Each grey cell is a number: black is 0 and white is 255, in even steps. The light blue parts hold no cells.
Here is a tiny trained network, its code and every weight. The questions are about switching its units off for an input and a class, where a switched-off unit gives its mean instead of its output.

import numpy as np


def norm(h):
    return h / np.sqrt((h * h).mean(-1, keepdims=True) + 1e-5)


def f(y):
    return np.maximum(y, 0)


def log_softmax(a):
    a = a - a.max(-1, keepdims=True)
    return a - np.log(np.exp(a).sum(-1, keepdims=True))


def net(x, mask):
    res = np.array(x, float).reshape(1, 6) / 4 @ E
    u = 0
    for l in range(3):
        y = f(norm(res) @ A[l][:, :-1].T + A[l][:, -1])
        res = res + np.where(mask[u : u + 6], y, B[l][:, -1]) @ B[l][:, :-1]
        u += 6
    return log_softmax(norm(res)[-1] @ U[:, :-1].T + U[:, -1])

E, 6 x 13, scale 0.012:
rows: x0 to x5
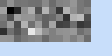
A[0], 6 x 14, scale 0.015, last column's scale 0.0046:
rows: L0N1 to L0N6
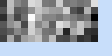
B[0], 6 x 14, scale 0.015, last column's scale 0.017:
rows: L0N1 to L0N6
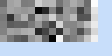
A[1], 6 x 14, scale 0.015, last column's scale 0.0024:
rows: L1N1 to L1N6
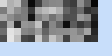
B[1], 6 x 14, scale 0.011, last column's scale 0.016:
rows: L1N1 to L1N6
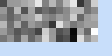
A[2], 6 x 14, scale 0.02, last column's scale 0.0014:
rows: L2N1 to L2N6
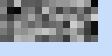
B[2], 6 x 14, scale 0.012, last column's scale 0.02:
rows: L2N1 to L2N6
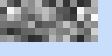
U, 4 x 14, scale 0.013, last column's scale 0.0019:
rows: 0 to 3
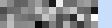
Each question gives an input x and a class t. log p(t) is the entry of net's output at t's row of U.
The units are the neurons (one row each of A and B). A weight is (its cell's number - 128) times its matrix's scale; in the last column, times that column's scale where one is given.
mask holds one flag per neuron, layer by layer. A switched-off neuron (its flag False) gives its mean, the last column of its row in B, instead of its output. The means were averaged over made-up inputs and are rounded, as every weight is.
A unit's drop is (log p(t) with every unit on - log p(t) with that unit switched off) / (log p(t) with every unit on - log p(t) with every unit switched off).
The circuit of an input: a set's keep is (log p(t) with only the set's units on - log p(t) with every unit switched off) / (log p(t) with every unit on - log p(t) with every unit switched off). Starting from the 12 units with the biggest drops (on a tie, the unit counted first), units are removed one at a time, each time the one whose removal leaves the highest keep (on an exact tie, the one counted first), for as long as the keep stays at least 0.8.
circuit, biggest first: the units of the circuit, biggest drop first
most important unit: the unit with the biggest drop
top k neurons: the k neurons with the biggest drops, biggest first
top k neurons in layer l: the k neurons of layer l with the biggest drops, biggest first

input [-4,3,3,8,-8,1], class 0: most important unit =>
L1N4
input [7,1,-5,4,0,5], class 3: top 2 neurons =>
(L0N2, L0N4)
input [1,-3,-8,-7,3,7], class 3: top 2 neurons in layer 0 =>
(L0N2, L0N6)
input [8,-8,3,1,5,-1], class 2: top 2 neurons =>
(L0N1, L1N5)
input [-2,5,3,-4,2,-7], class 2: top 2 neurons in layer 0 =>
(L0N6, L0N1)
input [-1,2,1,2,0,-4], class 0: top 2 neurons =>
(L0N6, L1N5)
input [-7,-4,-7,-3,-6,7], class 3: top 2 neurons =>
(L0N1, L0N2)
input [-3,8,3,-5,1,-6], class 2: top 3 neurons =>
(L0N6, L2N2, L0N1)
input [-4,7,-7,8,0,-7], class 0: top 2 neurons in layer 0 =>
(L0N6, L0N5)
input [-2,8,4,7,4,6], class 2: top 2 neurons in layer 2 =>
(L2N3, L2N2)
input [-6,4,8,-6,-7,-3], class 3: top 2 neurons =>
(L0N6, L2N6)
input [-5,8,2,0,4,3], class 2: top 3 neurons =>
(L2N2, L0N1, L1N1)
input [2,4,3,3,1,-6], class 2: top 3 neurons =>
(L2N3, L0N2, L0N4)
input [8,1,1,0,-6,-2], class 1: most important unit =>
L0N1
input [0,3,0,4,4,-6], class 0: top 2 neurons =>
(L0N6, L1N1)
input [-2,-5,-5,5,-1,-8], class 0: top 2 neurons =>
(L0N6, L0N5)
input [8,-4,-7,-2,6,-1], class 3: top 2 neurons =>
(L0N2, L1N1)
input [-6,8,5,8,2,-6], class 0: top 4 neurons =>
(L0N6, L1N5, L1N4, L1N6)
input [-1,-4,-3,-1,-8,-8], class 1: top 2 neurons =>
(L1N1, L0N1)
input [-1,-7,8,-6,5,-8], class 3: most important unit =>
L0N5
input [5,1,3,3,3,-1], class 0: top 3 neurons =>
(L0N6, L0N2, L1N1)
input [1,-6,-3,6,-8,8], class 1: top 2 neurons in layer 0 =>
(L0N1, L0N4)
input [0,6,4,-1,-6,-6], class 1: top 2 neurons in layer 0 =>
(L0N6, L0N4)
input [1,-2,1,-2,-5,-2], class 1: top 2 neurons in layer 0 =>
(L0N1, L0N6)
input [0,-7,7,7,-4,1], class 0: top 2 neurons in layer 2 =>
(L2N3, L2N2)
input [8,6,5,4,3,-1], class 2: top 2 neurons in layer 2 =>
(L2N3, L2N2)
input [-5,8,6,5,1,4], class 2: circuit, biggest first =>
(L2N2)
